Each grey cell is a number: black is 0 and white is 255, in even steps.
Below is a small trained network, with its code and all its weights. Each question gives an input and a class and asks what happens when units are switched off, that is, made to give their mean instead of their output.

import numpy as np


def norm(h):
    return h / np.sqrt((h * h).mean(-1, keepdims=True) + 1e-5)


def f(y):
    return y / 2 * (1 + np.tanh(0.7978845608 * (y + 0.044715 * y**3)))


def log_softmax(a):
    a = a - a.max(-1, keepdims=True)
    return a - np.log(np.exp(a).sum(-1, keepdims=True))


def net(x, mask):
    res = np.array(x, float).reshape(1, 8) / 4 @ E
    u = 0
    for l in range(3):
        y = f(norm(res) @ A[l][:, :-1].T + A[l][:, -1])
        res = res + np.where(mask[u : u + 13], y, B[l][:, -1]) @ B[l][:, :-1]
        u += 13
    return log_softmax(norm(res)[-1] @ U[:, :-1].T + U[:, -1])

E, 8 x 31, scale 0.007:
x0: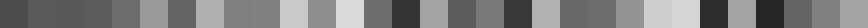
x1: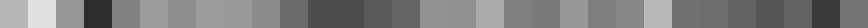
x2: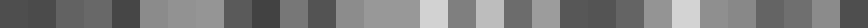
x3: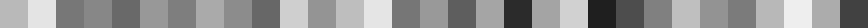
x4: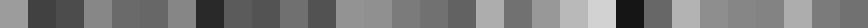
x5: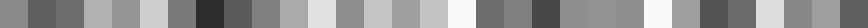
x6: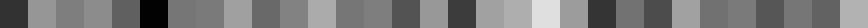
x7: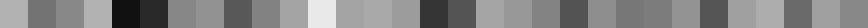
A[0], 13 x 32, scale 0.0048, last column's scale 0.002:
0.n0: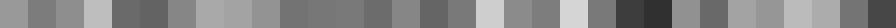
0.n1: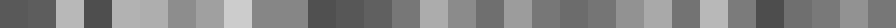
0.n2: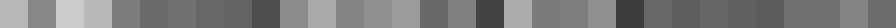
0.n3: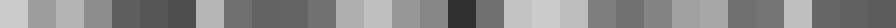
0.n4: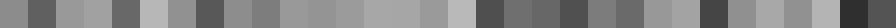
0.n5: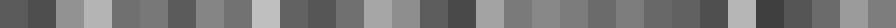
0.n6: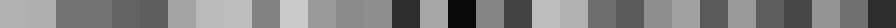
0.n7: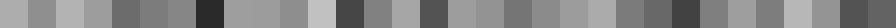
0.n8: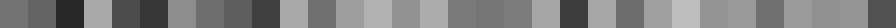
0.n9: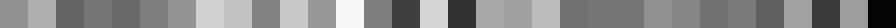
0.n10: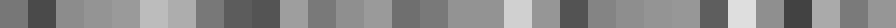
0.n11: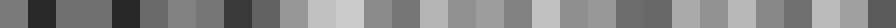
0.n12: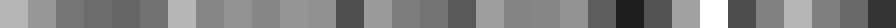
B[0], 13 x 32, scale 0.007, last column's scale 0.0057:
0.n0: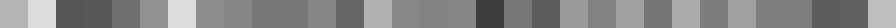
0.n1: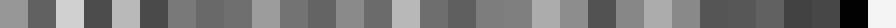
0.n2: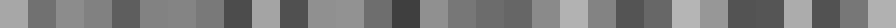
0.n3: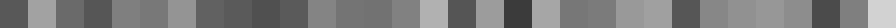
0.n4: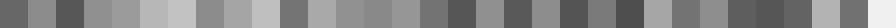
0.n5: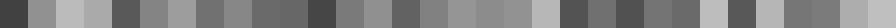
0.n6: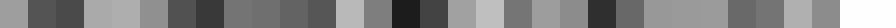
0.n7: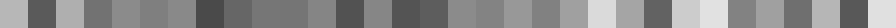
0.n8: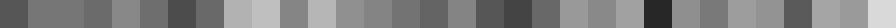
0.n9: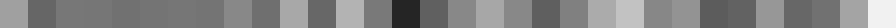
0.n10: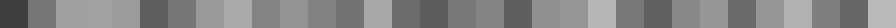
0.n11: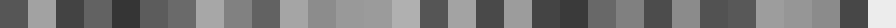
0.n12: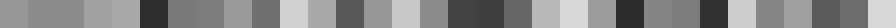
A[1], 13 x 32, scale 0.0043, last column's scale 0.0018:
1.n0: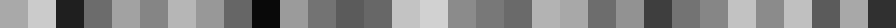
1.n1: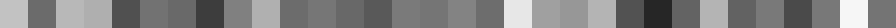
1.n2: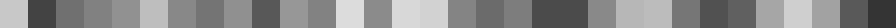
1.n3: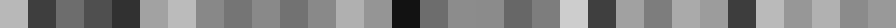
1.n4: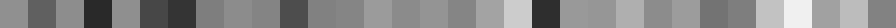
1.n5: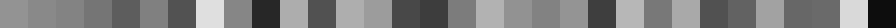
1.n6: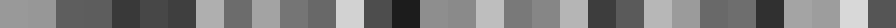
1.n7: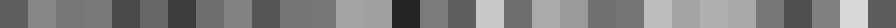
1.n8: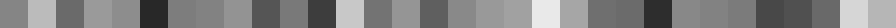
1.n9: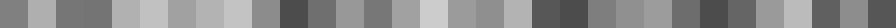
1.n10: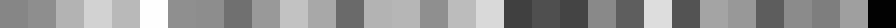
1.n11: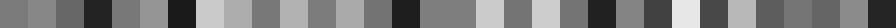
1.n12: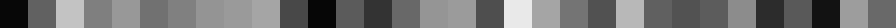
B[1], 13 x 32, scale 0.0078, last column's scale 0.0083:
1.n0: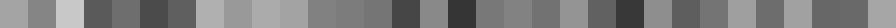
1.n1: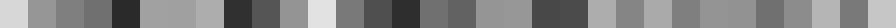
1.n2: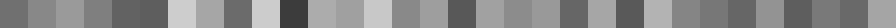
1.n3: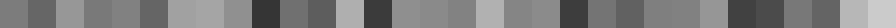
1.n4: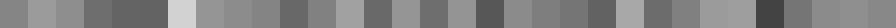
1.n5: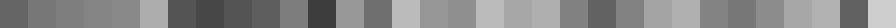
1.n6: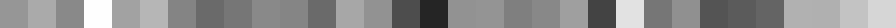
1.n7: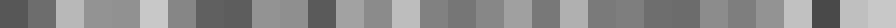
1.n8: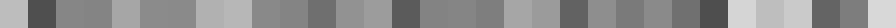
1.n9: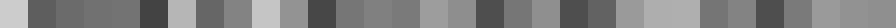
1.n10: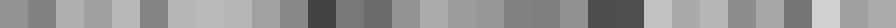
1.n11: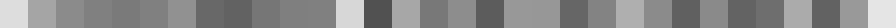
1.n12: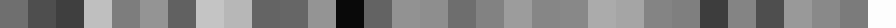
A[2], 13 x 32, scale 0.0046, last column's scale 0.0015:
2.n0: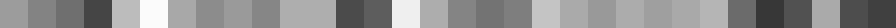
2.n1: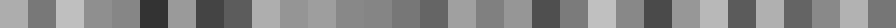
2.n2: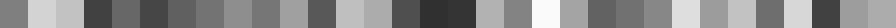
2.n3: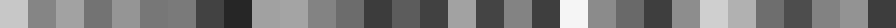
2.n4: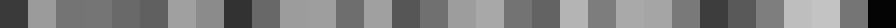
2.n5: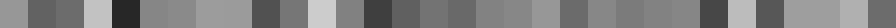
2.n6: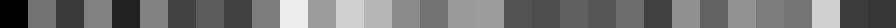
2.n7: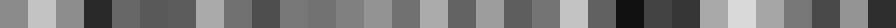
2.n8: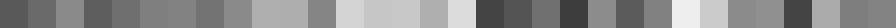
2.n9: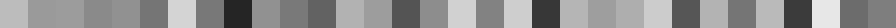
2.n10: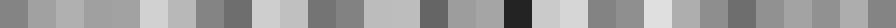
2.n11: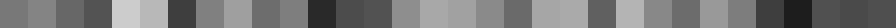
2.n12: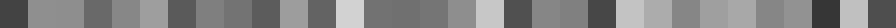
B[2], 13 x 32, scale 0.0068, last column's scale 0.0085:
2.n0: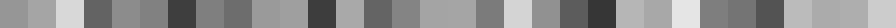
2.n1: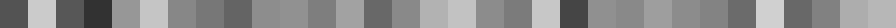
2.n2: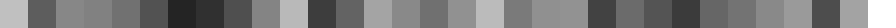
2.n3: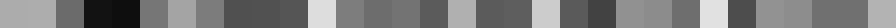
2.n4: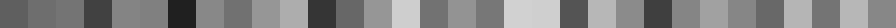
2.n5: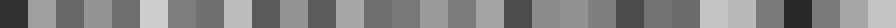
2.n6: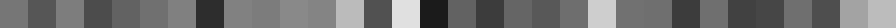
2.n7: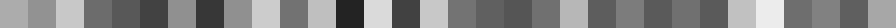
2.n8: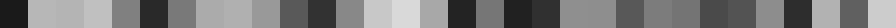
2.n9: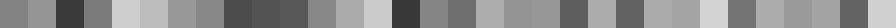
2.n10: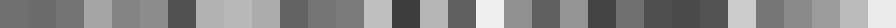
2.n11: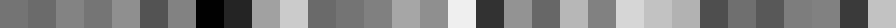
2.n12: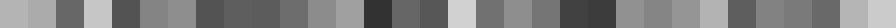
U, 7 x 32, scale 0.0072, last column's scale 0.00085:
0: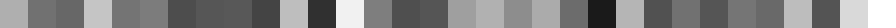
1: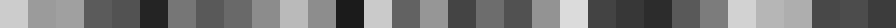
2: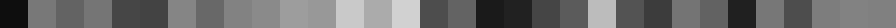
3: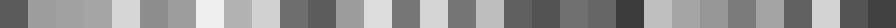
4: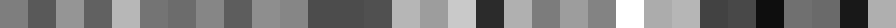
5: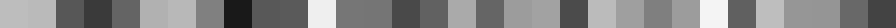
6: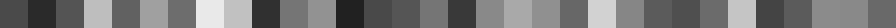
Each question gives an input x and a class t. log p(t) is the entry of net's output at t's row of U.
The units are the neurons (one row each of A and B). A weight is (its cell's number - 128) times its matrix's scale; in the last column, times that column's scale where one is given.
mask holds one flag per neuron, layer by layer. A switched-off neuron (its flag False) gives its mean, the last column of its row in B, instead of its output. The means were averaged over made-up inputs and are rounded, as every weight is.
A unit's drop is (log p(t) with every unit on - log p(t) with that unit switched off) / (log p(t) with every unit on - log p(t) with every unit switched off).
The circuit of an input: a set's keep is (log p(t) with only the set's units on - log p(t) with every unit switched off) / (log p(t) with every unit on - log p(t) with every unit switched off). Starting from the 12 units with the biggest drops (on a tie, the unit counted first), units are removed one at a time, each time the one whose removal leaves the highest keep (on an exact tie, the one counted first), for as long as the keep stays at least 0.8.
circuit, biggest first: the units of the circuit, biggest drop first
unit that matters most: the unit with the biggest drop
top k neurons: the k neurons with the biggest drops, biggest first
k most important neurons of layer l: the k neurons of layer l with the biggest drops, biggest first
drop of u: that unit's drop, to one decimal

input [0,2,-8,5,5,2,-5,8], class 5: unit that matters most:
0.n7
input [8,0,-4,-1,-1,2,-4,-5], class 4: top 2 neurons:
[0.n1; 2.n11]
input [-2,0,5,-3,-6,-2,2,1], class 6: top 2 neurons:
[1.n12; 0.n5]
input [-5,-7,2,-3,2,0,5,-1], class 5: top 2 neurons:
[1.n1; 0.n4]
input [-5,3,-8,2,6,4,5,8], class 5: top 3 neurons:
[0.n7; 2.n3; 2.n1]
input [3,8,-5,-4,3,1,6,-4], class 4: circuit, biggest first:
[0.n1; 2.n11]
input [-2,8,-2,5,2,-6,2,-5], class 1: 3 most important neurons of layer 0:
[0.n12; 0.n3; 0.n0]
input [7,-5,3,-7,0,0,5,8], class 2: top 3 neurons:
[0.n11; 0.n8; 2.n6]
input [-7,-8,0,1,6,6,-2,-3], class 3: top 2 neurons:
[0.n4; 2.n8]
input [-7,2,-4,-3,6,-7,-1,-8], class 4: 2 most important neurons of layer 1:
[1.n12; 1.n2]
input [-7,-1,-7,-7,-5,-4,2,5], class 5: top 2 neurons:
[0.n7; 1.n1]
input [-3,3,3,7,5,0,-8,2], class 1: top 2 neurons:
[0.n12; 1.n0]
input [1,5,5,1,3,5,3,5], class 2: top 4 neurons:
[0.n11; 0.n8; 2.n6; 0.n4]
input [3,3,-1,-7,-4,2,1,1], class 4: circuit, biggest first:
[0.n1]
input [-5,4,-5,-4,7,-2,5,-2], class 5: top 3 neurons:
[1.n1; 0.n7; 2.n3]
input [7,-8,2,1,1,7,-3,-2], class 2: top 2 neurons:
[0.n11; 2.n6]
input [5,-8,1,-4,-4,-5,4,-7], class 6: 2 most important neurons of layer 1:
[1.n12; 1.n8]
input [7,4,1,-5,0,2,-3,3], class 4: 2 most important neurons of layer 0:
[0.n6; 0.n12]
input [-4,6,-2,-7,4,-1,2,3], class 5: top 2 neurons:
[1.n1; 0.n7]
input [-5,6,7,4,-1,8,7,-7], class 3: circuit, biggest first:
[0.n6]
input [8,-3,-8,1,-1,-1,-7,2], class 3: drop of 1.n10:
0.1
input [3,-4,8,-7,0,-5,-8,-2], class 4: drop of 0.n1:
0.3
